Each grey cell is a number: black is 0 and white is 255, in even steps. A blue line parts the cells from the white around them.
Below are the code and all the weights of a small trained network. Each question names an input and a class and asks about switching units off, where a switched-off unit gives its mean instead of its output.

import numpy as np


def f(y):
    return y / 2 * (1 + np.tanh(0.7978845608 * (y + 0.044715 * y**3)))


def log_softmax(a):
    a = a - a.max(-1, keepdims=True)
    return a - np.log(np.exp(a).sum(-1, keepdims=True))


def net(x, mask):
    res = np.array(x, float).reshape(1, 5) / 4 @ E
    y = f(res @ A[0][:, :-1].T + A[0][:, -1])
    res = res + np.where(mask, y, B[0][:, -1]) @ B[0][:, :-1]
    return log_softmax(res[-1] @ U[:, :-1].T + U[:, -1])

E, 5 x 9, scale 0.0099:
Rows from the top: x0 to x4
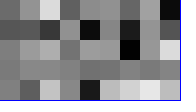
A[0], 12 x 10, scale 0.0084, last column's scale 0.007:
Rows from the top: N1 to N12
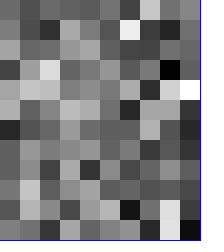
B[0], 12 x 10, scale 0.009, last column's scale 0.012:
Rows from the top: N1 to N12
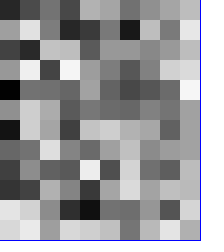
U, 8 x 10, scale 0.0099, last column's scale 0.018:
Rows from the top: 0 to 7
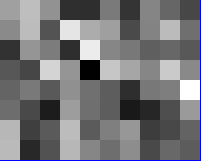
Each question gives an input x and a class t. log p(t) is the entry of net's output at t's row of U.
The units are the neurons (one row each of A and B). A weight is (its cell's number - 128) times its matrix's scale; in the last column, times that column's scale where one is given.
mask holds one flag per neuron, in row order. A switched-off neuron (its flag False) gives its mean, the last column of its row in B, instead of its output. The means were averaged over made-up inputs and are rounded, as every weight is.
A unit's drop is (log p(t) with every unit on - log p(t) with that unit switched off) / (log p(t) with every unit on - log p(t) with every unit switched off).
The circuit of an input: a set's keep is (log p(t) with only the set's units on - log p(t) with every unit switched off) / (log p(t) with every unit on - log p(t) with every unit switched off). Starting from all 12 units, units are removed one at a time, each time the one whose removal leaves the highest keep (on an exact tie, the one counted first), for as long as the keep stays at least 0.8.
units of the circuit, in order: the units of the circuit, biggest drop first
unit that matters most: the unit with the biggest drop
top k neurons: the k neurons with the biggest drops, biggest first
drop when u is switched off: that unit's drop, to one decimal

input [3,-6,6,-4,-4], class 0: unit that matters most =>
N11
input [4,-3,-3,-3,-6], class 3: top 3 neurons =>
N10; N8; N3
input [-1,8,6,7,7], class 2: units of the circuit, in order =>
N9; N1
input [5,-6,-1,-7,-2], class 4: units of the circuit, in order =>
N9; N7
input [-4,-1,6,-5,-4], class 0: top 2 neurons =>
N11; N6
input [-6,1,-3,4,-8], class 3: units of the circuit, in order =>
N10; N3
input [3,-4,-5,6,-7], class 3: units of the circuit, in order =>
N10; N8
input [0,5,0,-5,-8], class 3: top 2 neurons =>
N10; N3
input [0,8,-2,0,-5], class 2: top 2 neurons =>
N9; N7
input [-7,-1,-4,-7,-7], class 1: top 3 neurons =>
N12; N11; N2
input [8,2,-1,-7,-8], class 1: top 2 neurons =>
N4; N11
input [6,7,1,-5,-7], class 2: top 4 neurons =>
N7; N9; N1; N12
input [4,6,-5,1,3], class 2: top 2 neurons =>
N7; N11
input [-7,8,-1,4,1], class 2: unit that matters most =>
N9
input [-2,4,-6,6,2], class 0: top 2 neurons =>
N2; N5
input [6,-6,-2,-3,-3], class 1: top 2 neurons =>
N4; N9
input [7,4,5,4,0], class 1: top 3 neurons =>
N4; N2; N5
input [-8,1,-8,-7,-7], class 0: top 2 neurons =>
N2; N4
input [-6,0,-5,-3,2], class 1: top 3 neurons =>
N12; N11; N6
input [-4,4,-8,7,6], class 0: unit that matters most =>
N2
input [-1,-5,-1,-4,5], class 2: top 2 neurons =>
N5; N10
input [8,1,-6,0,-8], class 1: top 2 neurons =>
N4; N11
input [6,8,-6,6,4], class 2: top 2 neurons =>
N7; N1
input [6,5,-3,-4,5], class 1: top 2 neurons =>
N4; N5
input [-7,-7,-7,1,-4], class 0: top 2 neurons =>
N2; N4
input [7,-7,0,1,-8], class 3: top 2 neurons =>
N10; N8
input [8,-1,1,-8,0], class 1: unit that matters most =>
N4
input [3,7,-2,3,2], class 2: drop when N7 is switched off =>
0.2
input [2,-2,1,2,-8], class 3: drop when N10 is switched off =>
0.1
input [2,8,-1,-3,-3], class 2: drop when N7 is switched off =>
0.1
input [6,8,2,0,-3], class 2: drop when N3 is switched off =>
0.0
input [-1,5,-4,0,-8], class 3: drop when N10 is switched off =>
0.3
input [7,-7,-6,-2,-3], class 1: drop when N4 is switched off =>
1.0
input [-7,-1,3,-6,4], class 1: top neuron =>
N12
